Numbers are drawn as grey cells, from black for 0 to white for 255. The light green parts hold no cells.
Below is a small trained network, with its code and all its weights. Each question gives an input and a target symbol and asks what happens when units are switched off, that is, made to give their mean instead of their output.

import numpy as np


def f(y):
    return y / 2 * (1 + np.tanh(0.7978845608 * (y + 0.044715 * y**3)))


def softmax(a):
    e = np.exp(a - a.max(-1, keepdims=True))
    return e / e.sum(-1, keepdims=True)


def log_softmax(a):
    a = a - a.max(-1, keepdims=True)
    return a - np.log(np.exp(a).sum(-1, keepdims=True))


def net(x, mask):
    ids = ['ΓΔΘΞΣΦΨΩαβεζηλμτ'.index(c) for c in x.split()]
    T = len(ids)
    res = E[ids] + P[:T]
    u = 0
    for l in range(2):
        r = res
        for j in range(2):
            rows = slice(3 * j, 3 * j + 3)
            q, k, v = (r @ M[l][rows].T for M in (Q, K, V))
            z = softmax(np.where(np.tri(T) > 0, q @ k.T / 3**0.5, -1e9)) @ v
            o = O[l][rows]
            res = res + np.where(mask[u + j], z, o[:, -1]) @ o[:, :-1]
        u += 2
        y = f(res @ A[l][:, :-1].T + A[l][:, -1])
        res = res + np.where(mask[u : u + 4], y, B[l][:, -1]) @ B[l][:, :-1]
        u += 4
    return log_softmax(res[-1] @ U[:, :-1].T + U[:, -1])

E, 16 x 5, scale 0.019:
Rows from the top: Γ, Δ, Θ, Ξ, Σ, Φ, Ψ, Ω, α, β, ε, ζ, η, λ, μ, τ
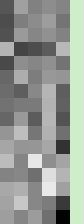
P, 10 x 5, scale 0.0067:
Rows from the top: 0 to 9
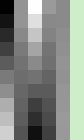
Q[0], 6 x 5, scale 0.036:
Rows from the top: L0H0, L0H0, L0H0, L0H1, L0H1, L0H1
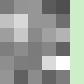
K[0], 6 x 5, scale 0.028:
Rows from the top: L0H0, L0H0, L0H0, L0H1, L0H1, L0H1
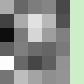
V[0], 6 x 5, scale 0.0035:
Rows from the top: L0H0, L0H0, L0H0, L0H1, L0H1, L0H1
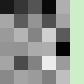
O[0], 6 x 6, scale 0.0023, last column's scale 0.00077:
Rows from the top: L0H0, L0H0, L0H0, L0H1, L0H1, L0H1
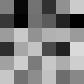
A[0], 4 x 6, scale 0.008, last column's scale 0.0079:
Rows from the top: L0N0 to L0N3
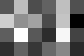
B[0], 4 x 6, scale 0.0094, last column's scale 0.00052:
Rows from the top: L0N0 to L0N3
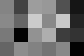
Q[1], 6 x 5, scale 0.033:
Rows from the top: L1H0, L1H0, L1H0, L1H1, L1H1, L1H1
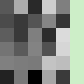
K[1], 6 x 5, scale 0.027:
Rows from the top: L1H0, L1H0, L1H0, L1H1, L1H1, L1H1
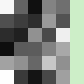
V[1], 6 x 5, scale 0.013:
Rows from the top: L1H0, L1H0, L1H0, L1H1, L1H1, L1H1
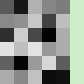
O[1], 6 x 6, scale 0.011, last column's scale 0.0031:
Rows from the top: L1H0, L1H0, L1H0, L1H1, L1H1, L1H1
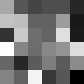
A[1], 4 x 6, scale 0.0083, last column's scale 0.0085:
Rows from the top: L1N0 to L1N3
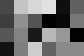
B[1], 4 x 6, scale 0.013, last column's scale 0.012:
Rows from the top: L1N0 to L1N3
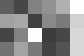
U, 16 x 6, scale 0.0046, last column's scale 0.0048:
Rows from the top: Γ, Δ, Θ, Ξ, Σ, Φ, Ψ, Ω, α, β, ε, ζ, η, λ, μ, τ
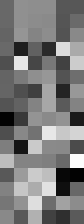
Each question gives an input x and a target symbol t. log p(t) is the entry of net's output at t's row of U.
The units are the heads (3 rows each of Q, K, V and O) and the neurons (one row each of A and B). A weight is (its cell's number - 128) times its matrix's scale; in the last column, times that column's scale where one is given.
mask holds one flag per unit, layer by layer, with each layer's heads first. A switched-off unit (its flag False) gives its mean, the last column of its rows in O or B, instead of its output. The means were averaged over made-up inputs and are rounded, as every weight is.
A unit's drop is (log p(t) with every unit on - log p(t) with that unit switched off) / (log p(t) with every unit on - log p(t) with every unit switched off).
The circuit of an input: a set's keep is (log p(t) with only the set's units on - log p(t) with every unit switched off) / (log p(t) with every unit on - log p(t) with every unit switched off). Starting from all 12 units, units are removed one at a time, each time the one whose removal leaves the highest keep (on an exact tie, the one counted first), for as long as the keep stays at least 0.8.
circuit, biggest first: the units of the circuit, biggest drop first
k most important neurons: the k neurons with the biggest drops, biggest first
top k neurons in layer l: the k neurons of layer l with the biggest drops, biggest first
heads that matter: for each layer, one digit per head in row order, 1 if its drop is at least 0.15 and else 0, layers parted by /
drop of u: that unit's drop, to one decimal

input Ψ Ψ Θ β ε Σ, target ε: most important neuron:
(L1N0)
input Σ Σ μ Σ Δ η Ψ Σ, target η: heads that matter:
00 / 01
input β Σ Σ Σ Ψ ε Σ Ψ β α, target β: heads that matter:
00 / 11
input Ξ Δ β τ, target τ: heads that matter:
00 / 01
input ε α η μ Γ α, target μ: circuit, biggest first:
(L1H1 L1H0 L0H0)
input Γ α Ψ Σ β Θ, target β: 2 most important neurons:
(L1N2 L1N3)
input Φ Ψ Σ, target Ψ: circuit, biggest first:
(L1H0 L1H1)
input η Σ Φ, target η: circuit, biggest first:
(L1N2 L1H1 L1N0)
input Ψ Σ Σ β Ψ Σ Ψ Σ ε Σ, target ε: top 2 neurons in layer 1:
(L1N0 L1N1)
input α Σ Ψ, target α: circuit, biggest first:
(L1H1 L1H0 L1N0)
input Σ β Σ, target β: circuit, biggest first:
(L1H1 L1N2 L1N3)
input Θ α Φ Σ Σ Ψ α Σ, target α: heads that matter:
00 / 11
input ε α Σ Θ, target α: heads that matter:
11 / 11
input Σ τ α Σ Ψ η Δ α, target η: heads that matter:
11 / 01
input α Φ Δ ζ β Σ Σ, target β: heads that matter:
10 / 11
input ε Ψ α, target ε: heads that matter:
10 / 11
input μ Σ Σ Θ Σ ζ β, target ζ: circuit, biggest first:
(L1H1)
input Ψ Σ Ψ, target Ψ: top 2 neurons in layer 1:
(L1N1 L1N2)
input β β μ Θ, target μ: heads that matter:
00 / 11
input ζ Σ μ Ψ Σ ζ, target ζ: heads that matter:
00 / 10
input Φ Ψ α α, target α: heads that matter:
00 / 11
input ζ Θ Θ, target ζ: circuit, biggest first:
(L1H1 L1N2)
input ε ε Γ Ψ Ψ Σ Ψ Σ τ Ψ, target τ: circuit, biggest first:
(L1H1)
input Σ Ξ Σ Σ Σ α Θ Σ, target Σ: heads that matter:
10 / 11
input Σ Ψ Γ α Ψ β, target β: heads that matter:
00 / 10
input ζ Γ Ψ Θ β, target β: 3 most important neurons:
(L1N2 L1N3 L1N0)
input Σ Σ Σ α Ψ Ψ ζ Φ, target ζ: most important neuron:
(L0N0)
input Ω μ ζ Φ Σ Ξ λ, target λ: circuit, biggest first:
(L1H1 L1N2 L1H0 L1N0)
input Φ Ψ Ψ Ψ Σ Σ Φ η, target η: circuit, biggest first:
(L1N2 L1H1 L1N0)
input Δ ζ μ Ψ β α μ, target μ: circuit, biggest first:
(L1H1 L1H0)
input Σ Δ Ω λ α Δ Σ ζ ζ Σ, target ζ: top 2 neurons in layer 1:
(L1N0 L1N2)
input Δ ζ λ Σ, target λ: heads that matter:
10 / 11
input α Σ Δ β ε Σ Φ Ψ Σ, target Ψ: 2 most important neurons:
(L1N1 L1N2)
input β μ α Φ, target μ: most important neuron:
(L0N2)
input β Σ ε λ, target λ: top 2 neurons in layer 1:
(L1N0 L1N2)
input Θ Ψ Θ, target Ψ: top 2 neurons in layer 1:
(L1N1 L1N2)
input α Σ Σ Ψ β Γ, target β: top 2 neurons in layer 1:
(L1N2 L1N3)
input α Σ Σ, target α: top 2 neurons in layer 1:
(L1N0 L1N1)
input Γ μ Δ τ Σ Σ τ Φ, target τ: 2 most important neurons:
(L1N3 L0N2)
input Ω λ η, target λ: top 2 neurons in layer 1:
(L1N2 L1N0)
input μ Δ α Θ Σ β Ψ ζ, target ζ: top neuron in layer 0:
(L0N1)
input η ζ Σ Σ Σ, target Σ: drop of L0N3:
0.0
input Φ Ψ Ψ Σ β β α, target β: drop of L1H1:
0.2
